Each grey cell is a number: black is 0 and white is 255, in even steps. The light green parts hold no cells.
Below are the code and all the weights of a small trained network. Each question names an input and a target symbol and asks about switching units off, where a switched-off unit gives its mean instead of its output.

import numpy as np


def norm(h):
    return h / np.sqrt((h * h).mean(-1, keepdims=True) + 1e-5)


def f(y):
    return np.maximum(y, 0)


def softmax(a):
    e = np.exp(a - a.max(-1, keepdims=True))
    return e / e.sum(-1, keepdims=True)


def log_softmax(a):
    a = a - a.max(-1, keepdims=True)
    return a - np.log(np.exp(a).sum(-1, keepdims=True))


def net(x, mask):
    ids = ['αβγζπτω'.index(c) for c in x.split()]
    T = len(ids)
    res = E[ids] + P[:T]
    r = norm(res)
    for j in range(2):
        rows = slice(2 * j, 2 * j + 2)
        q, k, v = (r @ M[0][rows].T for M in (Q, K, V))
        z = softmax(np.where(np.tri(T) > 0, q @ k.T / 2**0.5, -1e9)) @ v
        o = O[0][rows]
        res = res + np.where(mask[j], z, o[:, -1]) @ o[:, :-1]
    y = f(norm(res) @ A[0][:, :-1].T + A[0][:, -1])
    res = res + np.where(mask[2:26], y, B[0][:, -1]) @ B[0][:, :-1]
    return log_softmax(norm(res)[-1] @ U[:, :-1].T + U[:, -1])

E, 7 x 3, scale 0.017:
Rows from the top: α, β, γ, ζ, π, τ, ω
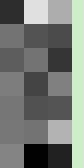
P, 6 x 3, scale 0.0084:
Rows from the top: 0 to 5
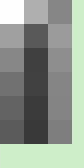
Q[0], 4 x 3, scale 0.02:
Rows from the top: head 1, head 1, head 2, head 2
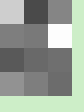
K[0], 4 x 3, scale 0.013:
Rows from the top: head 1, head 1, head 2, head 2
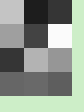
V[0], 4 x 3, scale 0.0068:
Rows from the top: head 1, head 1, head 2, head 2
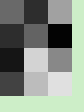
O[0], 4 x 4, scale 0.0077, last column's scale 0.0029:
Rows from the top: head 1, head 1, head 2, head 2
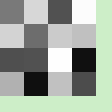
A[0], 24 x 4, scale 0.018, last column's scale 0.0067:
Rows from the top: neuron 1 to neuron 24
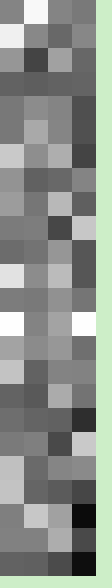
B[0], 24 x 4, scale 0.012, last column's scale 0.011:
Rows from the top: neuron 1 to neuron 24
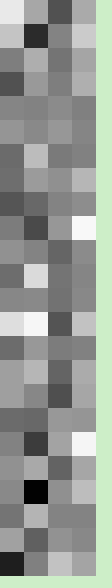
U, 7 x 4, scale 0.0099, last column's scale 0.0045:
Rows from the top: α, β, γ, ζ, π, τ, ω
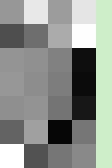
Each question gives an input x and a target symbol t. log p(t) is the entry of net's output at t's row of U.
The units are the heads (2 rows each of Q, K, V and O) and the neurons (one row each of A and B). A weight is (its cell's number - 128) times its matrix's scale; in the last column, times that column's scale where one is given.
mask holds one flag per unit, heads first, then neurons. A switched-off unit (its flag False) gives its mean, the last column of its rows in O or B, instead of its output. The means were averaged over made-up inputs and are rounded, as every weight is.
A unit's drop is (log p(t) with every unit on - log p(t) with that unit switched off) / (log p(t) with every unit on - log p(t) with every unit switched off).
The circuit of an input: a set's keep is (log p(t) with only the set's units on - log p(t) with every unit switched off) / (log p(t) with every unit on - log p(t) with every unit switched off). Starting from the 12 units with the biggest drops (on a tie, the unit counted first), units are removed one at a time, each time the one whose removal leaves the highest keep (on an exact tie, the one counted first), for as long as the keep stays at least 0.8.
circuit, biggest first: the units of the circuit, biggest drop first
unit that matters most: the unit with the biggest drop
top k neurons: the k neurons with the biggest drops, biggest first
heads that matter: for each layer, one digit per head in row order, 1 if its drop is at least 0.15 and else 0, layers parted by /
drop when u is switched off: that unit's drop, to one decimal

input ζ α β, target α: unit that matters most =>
head 2
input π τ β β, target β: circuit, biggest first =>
[neuron 24; neuron 14]
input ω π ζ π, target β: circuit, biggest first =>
[neuron 14; neuron 24]
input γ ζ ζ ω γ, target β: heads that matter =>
00
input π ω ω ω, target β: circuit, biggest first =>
[neuron 24; neuron 14; neuron 1]
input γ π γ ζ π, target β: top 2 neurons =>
[neuron 24; neuron 1]
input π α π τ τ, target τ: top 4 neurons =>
[neuron 17; neuron 19; neuron 2; neuron 10]
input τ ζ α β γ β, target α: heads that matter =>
11
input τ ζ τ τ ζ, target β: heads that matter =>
10
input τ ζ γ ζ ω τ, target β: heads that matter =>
10
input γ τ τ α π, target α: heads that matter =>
11
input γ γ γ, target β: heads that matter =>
01
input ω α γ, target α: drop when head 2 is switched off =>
0.9
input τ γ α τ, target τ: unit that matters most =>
head 2
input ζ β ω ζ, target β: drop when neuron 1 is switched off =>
0.1
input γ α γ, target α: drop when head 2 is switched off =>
1.0
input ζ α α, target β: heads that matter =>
11
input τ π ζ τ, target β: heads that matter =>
10
